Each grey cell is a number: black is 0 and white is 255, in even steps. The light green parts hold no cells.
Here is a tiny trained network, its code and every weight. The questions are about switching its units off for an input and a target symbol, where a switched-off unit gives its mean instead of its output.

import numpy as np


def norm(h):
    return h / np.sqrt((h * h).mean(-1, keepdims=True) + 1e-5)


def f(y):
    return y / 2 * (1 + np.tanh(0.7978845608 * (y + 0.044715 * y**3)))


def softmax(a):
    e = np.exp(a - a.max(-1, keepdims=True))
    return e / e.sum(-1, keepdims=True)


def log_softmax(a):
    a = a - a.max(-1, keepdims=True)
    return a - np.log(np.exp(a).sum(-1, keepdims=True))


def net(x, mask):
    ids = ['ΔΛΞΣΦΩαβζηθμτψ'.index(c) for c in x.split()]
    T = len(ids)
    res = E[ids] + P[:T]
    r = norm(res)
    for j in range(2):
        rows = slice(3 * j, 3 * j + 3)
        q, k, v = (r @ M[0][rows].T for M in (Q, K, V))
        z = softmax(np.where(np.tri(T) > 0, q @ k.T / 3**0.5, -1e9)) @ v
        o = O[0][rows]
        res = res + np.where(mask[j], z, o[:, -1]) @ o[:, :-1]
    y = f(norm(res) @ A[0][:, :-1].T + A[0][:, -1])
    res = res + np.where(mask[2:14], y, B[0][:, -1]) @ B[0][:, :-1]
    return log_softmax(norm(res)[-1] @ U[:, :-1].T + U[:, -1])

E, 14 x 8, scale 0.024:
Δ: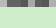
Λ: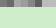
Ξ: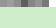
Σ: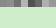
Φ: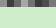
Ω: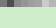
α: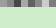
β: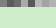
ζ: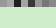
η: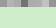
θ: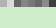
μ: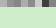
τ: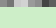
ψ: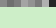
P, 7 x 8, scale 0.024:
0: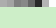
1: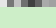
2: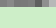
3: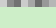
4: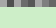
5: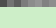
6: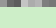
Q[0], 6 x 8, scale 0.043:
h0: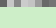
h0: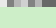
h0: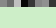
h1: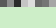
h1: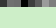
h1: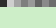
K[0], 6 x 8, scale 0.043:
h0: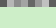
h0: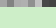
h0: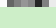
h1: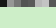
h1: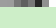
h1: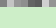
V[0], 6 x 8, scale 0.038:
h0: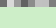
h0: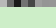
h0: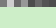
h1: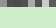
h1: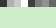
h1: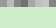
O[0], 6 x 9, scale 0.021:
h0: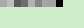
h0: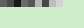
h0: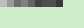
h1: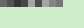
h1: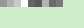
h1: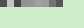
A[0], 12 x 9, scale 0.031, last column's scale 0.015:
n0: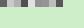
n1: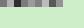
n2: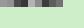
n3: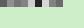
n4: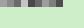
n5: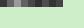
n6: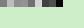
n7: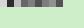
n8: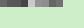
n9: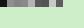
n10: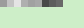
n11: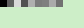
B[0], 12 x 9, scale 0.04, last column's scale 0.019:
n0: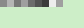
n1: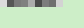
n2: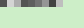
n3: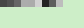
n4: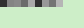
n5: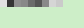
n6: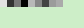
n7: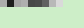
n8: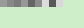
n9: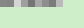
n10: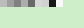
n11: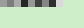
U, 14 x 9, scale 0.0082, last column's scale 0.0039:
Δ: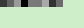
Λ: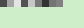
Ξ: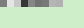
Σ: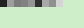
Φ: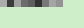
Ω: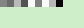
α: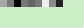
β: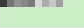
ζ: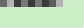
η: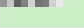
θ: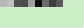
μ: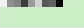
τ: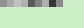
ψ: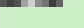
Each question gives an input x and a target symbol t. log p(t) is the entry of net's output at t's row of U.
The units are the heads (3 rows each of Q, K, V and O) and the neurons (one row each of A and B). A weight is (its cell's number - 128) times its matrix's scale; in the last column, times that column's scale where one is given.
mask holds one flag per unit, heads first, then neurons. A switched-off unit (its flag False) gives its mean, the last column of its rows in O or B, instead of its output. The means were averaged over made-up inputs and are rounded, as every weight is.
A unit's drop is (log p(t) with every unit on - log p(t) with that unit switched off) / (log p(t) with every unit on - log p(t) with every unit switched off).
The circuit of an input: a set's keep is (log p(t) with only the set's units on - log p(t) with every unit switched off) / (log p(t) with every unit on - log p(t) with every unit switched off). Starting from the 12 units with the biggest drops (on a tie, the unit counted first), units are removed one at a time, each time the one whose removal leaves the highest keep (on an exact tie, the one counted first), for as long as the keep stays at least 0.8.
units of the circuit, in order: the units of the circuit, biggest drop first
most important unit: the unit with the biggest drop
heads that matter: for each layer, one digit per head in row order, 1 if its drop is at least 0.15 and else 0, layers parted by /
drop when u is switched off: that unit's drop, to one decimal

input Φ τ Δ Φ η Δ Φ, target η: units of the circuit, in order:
(h0, n0)
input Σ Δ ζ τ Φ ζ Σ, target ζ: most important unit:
h0
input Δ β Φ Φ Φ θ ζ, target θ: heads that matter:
10
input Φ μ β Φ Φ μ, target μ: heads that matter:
01
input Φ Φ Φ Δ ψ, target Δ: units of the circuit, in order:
(h1, n2)
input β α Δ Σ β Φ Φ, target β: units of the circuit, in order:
(h0, h1, n1)
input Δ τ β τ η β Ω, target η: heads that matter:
10
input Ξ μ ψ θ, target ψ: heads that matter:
01
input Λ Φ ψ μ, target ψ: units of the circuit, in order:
(h1, n3)
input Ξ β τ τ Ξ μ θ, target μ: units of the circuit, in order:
(h1, n6)
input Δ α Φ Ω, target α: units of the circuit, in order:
(h0, h1)
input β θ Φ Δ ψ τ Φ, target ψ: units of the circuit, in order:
(n3, h1)
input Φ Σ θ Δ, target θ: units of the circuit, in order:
(h0, h1)
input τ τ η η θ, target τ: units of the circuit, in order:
(h1)
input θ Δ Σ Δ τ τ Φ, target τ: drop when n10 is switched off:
0.1
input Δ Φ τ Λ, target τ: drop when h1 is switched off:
0.2
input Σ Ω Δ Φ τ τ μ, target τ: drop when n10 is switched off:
0.1
